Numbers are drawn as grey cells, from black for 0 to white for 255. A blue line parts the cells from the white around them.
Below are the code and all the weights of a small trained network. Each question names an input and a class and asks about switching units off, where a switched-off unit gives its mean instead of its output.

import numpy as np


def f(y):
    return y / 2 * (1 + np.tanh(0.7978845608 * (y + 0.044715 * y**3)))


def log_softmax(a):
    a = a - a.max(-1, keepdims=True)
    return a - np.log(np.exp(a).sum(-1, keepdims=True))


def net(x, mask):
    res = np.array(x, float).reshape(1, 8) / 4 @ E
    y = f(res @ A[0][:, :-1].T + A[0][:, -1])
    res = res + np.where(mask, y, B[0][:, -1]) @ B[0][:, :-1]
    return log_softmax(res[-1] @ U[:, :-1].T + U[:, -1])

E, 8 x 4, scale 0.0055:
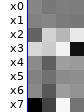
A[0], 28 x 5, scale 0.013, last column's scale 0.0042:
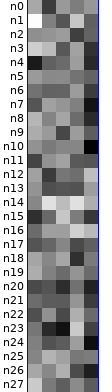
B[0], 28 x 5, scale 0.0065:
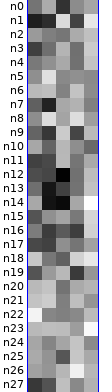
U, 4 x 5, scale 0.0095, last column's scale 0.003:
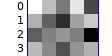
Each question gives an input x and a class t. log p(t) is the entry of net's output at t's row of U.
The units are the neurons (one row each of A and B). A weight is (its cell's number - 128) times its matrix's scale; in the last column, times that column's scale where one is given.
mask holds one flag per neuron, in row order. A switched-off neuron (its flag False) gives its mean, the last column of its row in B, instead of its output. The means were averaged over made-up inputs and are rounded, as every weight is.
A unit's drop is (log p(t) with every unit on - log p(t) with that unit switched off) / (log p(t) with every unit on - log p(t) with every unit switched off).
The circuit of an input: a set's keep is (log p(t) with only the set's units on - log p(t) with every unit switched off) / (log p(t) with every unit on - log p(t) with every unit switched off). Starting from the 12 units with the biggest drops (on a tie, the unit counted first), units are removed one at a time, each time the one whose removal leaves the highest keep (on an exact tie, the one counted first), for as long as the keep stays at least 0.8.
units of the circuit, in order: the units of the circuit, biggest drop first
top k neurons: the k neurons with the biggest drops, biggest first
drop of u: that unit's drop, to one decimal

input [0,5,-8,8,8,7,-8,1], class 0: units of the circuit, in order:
(n26, n18)
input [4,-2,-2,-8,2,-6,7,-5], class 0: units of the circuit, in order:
(n23)
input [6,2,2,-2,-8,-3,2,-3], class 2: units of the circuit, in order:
(n18, n14, n9)
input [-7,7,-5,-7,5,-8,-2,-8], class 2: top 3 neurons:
(n1, n9, n27)
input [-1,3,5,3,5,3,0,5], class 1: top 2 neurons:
(n14, n1)
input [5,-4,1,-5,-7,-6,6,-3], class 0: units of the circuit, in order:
(n23, n22)
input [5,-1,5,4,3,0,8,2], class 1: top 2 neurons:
(n14, n23)
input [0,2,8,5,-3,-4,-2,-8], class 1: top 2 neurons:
(n14, n25)
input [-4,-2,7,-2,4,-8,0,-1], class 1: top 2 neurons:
(n14, n16)
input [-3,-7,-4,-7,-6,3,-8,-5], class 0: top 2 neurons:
(n23, n20)
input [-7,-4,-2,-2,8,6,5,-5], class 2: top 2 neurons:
(n1, n14)
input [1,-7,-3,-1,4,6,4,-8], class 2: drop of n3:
0.0
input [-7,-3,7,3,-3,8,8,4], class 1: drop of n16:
0.1
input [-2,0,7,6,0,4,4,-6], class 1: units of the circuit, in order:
(n14)
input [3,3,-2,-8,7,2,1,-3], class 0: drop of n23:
0.2
